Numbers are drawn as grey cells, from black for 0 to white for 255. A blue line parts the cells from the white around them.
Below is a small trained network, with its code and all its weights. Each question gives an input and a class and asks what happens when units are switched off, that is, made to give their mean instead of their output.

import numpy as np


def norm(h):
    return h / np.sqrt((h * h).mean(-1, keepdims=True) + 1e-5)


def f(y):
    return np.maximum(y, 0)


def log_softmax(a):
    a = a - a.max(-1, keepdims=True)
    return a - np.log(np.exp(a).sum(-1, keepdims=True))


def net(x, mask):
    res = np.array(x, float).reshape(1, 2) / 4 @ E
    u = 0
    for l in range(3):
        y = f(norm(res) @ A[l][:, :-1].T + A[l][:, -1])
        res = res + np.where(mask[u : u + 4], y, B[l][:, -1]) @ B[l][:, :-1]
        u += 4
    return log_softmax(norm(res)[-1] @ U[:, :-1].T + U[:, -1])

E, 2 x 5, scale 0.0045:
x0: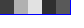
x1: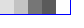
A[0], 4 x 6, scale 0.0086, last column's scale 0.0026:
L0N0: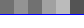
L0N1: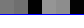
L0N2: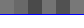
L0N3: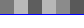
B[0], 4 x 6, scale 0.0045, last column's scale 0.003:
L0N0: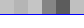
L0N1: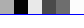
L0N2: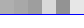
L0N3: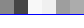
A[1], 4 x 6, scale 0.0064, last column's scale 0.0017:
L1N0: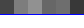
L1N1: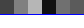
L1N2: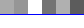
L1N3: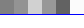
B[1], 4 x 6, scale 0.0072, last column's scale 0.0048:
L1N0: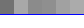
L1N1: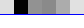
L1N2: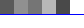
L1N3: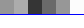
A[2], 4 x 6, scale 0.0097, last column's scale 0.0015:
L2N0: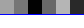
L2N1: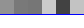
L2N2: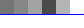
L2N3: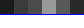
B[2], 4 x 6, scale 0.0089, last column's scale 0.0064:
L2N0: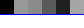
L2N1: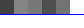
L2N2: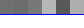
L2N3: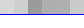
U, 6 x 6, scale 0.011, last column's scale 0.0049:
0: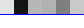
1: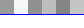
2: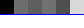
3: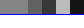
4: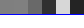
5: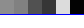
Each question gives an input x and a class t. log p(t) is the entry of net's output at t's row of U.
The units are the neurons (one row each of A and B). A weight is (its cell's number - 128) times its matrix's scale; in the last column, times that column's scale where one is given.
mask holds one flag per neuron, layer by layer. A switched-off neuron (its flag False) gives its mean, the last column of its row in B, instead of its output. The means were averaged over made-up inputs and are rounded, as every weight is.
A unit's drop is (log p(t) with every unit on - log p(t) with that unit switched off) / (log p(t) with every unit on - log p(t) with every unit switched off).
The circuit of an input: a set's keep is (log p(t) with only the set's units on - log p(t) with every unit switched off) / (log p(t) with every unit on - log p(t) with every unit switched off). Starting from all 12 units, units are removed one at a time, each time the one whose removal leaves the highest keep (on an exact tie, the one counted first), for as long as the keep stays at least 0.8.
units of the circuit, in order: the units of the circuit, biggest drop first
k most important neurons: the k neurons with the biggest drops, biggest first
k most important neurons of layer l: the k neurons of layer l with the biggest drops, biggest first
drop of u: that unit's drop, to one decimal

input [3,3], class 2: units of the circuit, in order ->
L2N3
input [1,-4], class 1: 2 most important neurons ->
L2N3, L1N1
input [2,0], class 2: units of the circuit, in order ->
L2N0, L1N3
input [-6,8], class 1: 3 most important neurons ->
L1N1, L2N0, L0N0
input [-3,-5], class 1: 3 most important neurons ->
L2N3, L1N1, L2N1
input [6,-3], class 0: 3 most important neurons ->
L1N1, L2N1, L2N0
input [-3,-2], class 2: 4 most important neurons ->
L2N1, L0N2, L1N1, L2N3
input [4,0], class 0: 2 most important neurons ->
L1N1, L0N2
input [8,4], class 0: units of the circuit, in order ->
L1N1, L2N2
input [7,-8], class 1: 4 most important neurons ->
L2N3, L0N1, L1N3, L1N0
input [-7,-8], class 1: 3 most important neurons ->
L2N3, L1N1, L2N1
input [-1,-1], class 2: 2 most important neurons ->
L2N1, L0N2
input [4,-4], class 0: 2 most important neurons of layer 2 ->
L2N1, L2N0
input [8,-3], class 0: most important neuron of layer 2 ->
L2N1
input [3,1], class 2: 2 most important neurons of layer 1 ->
L1N3, L1N2
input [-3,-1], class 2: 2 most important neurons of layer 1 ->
L1N1, L1N2
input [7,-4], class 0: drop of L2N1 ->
0.4
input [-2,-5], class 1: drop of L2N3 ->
1.5
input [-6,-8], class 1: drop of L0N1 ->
-0.1
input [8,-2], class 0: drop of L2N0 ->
0.1
